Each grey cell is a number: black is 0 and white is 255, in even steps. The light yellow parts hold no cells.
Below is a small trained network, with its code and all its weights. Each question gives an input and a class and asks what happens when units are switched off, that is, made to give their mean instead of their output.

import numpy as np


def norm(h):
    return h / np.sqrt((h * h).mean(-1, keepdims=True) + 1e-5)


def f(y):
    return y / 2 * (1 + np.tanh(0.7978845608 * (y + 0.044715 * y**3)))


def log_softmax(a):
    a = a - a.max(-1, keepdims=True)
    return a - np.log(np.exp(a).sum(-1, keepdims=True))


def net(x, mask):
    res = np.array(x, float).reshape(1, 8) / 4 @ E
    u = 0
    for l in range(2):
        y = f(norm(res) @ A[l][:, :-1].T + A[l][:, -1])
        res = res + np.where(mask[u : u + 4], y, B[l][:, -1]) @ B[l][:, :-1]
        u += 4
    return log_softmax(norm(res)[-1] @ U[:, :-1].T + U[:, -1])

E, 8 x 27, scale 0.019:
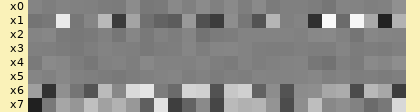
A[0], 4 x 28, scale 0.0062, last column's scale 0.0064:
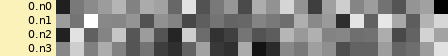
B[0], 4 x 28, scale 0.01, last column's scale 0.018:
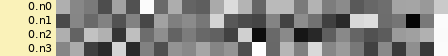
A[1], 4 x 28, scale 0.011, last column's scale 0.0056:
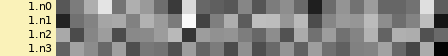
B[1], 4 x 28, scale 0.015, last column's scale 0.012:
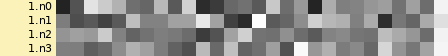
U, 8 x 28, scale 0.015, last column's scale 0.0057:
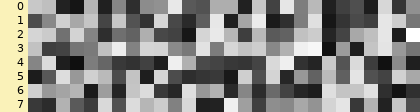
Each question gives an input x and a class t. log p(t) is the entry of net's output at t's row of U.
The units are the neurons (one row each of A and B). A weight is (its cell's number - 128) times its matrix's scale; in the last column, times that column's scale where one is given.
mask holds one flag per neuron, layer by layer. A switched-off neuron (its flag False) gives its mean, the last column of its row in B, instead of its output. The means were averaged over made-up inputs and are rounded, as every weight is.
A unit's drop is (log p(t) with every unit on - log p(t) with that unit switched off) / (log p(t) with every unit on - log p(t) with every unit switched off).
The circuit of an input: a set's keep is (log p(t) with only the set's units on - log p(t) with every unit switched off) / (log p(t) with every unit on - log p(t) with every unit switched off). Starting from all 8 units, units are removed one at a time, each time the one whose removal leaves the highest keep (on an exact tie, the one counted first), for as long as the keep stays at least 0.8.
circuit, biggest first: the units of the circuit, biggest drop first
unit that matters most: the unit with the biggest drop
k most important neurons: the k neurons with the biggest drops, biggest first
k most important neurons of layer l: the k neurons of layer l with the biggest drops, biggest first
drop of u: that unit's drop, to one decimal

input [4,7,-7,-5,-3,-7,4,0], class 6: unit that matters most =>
0.n3
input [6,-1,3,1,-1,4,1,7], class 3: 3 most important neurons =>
(0.n0, 1.n1, 0.n1)
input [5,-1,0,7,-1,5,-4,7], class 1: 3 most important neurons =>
(0.n2, 0.n0, 0.n1)
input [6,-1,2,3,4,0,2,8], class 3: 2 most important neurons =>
(0.n0, 0.n1)
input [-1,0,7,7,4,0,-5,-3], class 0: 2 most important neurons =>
(0.n3, 0.n1)
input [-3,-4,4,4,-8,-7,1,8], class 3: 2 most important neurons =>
(0.n0, 1.n1)
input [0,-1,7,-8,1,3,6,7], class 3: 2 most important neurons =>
(0.n0, 0.n1)
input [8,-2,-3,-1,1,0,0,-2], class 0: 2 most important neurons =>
(0.n1, 1.n2)
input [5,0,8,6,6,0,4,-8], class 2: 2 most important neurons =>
(1.n2, 0.n1)
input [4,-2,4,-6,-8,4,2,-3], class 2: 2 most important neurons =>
(0.n3, 0.n1)
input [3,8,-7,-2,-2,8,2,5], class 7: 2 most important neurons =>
(0.n2, 1.n1)
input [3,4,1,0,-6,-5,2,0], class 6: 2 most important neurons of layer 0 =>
(0.n3, 0.n2)
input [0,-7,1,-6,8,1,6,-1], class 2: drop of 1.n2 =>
0.2
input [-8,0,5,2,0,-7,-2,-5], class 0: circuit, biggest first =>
(0.n3)
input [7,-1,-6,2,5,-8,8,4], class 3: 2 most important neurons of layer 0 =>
(0.n1, 0.n0)
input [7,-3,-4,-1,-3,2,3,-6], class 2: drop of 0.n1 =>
0.2
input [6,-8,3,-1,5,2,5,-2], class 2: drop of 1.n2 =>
0.1
